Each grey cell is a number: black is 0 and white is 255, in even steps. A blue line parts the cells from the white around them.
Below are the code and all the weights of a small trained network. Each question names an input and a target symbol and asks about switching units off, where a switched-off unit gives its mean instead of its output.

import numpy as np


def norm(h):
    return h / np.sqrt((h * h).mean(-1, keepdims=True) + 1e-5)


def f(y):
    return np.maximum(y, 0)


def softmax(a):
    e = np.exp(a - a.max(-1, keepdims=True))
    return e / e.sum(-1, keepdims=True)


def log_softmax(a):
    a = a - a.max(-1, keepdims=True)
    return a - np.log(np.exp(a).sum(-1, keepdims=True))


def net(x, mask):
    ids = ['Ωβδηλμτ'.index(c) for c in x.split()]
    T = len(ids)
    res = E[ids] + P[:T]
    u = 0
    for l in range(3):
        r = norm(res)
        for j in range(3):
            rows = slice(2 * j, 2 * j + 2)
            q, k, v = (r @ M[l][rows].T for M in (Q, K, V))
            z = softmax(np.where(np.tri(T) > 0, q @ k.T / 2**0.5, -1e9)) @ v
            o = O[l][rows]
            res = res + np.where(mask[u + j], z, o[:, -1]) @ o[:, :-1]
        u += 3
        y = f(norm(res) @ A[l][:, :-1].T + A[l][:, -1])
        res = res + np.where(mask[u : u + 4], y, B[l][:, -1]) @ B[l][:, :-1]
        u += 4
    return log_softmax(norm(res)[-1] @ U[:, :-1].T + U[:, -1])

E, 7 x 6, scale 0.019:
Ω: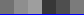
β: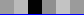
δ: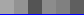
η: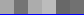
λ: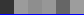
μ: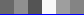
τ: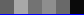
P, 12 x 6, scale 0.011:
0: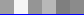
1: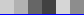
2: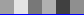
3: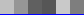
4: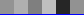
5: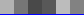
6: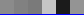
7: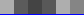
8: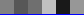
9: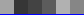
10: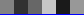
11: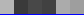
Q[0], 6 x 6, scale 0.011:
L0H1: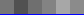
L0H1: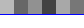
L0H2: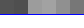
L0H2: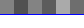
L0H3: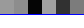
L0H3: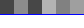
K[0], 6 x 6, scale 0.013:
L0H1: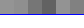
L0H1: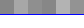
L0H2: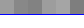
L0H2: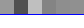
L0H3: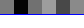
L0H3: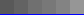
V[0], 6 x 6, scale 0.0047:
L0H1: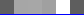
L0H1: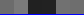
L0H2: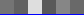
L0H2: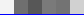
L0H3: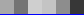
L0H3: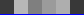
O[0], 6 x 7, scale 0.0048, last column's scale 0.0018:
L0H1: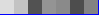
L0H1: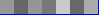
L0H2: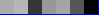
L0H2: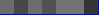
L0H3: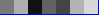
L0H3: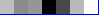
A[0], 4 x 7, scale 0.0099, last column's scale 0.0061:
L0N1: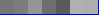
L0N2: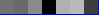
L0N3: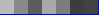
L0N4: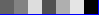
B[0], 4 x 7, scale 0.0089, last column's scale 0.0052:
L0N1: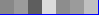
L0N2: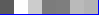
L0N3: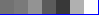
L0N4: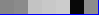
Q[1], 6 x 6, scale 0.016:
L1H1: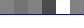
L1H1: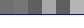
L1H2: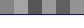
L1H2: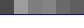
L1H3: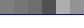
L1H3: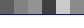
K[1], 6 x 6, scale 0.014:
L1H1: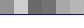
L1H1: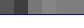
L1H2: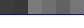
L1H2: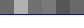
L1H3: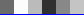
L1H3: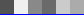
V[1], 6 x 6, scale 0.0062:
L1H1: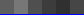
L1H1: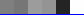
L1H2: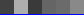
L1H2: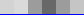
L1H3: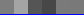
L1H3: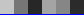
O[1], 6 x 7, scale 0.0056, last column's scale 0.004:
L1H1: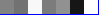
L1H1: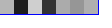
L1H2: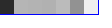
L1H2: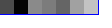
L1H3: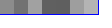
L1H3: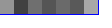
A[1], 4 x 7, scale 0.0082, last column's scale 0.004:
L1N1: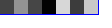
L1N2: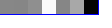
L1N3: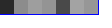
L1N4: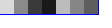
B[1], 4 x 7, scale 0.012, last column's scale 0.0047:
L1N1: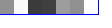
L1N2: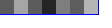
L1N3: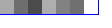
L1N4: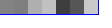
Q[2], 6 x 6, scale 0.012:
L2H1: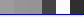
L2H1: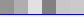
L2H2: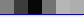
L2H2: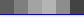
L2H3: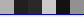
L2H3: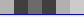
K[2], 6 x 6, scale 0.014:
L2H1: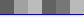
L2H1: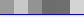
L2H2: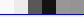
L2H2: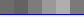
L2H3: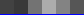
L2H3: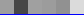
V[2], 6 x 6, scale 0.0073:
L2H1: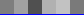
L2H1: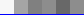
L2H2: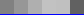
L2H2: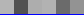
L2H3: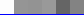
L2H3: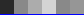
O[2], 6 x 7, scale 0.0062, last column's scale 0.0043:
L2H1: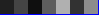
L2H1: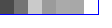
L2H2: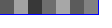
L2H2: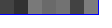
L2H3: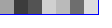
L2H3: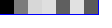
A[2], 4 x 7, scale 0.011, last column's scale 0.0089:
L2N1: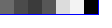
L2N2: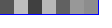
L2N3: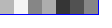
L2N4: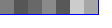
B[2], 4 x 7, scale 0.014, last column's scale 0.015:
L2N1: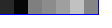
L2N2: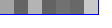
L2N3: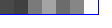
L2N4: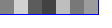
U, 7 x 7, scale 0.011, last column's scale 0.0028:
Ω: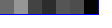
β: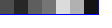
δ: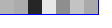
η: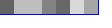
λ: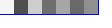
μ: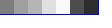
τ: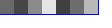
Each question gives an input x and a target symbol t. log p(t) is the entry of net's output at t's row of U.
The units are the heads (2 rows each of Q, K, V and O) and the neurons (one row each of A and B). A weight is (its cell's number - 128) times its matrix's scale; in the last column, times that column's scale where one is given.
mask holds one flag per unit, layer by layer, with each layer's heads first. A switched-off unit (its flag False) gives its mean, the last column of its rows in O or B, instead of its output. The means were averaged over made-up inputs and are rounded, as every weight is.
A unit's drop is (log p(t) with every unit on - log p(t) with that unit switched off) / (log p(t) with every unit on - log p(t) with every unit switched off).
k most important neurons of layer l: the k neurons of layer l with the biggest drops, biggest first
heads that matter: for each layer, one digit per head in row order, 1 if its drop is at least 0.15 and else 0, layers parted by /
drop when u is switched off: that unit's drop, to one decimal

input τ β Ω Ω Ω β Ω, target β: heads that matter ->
100 / 100 / 010
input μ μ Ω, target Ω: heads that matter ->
000 / 110 / 100
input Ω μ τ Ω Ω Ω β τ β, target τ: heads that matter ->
000 / 010 / 010
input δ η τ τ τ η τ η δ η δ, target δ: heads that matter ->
000 / 100 / 000
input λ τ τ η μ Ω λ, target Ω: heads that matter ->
000 / 100 / 100
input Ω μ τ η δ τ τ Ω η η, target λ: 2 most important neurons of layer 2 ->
(L2N3, L2N4)
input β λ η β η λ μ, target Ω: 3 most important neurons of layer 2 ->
(L2N4, L2N2, L2N3)
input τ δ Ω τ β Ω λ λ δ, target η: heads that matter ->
000 / 000 / 001
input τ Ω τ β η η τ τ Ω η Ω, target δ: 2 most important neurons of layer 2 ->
(L2N4, L2N3)
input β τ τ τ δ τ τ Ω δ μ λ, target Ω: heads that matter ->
000 / 000 / 100
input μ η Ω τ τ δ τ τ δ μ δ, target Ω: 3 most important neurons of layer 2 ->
(L2N3, L2N4, L2N2)
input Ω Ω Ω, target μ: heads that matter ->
001 / 100 / 000
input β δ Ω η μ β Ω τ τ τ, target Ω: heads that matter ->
000 / 000 / 000
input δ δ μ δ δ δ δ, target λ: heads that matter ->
000 / 100 / 000
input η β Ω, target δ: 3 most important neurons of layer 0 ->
(L0N1, L0N2, L0N3)
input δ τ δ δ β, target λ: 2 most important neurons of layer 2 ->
(L2N2, L2N4)
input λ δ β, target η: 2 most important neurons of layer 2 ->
(L2N4, L2N2)
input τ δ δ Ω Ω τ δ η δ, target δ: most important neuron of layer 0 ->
(L0N3)
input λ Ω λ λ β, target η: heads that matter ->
000 / 000 / 001
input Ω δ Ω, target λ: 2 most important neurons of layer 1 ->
(L1N1, L1N3)
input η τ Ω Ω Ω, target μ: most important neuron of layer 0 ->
(L0N1)
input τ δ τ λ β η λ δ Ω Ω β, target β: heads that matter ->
101 / 000 / 100
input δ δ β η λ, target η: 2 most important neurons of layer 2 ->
(L2N4, L2N3)
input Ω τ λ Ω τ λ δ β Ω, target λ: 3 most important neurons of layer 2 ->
(L2N3, L2N4, L2N1)
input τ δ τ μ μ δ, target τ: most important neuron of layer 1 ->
(L1N4)
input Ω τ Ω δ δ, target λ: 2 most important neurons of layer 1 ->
(L1N1, L1N4)
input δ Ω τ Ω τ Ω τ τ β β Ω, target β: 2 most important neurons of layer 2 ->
(L2N2, L2N4)
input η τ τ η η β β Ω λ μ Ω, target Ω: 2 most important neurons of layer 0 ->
(L0N1, L0N2)
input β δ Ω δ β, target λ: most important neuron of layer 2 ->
(L2N3)
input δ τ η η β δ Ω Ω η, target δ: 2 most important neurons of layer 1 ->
(L1N4, L1N2)
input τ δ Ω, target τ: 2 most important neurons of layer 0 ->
(L0N3, L0N1)
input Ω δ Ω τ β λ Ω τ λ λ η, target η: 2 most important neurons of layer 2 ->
(L2N4, L2N3)
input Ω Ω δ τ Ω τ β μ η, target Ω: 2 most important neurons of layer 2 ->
(L2N4, L2N3)
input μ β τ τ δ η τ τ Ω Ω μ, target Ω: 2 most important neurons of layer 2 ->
(L2N3, L2N4)
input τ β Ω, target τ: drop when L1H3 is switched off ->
0.0
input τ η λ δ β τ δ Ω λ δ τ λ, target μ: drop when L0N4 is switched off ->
0.2
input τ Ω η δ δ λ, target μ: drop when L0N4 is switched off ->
0.3
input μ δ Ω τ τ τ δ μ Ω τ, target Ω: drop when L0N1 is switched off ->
0.1
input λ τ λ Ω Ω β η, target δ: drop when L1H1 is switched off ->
1.2
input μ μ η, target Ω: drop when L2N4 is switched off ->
0.7
